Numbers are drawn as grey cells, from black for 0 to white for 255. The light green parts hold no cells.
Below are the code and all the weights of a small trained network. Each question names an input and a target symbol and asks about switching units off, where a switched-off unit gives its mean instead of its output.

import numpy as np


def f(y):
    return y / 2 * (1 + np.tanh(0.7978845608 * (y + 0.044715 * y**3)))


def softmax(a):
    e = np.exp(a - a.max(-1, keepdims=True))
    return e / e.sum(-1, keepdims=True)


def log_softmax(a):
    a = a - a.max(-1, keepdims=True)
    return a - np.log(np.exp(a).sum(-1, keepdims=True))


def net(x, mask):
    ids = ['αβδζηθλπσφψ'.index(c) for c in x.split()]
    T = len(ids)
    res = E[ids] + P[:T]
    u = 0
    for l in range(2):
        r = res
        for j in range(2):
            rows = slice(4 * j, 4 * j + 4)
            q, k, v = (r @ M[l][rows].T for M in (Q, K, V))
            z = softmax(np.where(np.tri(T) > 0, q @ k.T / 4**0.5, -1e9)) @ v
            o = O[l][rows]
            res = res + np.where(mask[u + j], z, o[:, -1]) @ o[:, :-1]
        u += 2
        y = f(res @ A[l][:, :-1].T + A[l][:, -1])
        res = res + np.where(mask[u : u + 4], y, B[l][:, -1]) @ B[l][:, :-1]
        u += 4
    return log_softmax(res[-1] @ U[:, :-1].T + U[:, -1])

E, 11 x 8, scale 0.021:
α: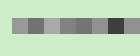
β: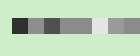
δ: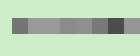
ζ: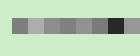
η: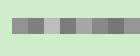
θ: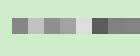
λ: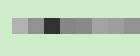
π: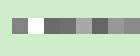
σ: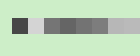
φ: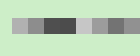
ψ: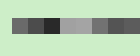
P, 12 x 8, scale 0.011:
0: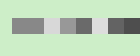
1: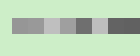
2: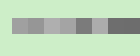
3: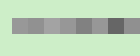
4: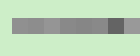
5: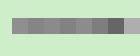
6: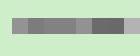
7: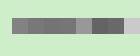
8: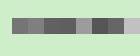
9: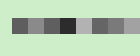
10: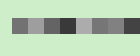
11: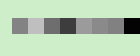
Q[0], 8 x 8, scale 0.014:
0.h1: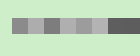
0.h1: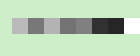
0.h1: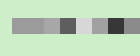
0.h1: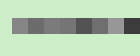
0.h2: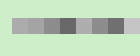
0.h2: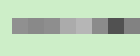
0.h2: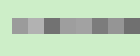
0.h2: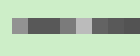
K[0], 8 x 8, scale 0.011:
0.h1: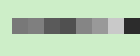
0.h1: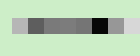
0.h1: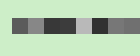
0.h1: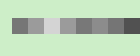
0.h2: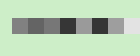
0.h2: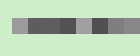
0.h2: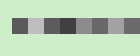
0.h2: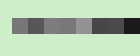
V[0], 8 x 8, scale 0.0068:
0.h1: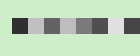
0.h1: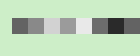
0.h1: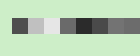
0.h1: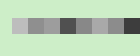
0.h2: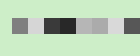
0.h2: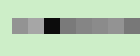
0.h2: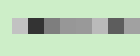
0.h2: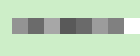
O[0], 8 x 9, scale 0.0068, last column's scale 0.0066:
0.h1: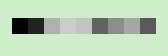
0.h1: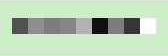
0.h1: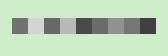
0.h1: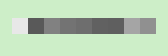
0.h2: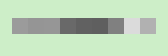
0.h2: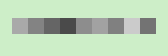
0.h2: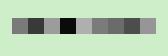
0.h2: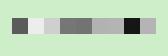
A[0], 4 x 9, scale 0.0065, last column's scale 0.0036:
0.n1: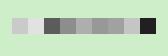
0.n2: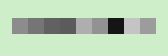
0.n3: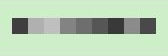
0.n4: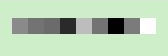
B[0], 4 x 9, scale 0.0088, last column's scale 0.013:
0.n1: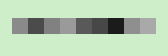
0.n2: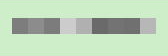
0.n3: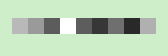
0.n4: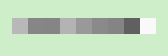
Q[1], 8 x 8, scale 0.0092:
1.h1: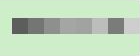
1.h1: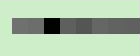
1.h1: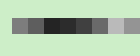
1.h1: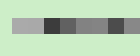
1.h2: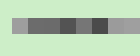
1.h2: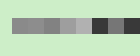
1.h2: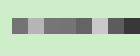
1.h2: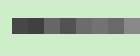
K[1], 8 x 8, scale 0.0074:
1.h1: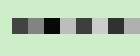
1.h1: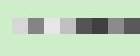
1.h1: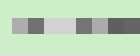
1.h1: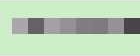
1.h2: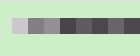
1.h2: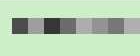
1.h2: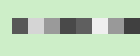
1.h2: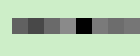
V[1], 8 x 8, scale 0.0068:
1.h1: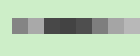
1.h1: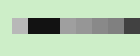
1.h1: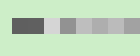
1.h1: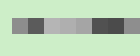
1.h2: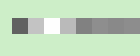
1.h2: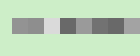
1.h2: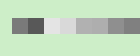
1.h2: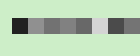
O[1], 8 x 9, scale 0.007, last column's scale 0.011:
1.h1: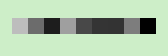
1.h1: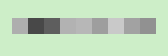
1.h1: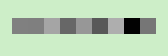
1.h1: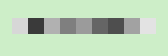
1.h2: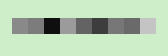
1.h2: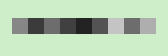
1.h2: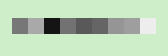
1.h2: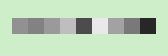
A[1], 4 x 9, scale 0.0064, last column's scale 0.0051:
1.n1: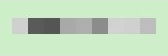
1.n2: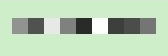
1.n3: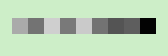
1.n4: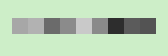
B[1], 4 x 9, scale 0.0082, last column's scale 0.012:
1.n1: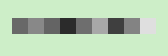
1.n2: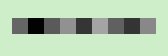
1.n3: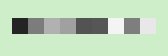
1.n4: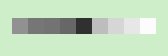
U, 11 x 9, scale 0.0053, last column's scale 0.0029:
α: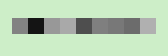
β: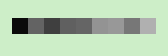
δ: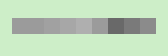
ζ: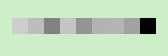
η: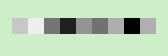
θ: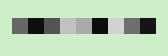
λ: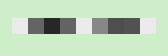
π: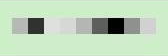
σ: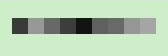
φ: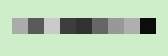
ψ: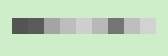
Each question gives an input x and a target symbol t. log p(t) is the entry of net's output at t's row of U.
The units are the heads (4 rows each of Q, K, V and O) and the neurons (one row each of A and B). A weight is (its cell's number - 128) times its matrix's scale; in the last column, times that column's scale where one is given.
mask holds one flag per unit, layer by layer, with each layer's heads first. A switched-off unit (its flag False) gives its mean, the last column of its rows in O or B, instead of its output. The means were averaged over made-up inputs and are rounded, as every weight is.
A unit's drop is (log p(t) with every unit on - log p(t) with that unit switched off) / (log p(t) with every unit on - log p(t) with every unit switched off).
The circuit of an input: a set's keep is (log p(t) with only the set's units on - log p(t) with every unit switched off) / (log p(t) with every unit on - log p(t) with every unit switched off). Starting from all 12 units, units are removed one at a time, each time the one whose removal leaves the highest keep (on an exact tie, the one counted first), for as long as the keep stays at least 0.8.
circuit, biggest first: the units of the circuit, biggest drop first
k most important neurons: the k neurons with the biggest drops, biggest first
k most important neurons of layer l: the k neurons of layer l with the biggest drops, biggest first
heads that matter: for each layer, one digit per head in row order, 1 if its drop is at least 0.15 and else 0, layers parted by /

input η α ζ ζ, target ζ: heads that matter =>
11 / 01
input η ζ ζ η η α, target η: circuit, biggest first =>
0.h2; 0.h1
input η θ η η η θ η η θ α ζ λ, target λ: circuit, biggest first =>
0.h1; 1.n3
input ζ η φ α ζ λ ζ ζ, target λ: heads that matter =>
10 / 11
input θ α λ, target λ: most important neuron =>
1.n1
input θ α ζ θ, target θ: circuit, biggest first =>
0.h1; 1.h2
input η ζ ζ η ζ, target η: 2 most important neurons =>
0.n1; 0.n3
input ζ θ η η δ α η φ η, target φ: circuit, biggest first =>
0.h1; 1.h2; 0.h2
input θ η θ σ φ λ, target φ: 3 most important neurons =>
0.n1; 0.n4; 1.n1
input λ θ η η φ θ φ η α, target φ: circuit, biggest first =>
0.h1; 1.n3; 1.h2
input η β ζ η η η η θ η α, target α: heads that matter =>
01 / 11
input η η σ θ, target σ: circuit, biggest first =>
1.h1; 0.h2
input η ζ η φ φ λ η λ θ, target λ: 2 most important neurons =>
1.n1; 0.n4
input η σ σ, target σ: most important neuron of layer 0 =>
0.n4
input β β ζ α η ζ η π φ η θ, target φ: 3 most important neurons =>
1.n4; 0.n1; 1.n3
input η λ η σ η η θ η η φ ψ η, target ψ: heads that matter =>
11 / 11
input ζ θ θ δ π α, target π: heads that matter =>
11 / 10
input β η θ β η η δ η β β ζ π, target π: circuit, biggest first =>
0.n1; 0.h2; 1.h2
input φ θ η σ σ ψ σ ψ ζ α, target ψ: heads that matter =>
11 / 01
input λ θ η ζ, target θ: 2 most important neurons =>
1.n1; 0.n3
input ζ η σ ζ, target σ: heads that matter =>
11 / 10
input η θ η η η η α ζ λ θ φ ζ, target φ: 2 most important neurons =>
1.n4; 0.n1
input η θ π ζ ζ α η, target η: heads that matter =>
11 / 00
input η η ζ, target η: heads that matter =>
01 / 00
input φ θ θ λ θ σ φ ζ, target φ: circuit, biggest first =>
0.h1; 0.h2; 1.h2
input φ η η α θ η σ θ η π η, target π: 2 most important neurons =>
0.n1; 1.n3
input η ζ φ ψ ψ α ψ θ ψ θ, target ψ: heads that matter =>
01 / 11
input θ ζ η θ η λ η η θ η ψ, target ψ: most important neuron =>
0.n3
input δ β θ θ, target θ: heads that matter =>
11 / 00
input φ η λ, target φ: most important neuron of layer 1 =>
1.n3
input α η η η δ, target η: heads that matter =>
01 / 00
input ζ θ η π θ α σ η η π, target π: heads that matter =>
01 / 00
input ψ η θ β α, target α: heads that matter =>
01 / 01
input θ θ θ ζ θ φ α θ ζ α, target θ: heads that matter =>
10 / 01
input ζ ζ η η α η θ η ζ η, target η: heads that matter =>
01 / 00
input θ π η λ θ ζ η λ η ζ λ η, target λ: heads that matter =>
10 / 10
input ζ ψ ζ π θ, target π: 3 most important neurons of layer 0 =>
0.n4; 0.n1; 0.n2
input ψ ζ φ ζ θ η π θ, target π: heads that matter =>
01 / 10
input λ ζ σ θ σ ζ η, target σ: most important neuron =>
0.n4
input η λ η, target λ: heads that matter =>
10 / 11
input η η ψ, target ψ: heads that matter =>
01 / 01
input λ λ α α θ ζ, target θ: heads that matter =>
10 / 00
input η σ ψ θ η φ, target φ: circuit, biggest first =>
1.n3; 0.h1; 0.h2; 1.h2
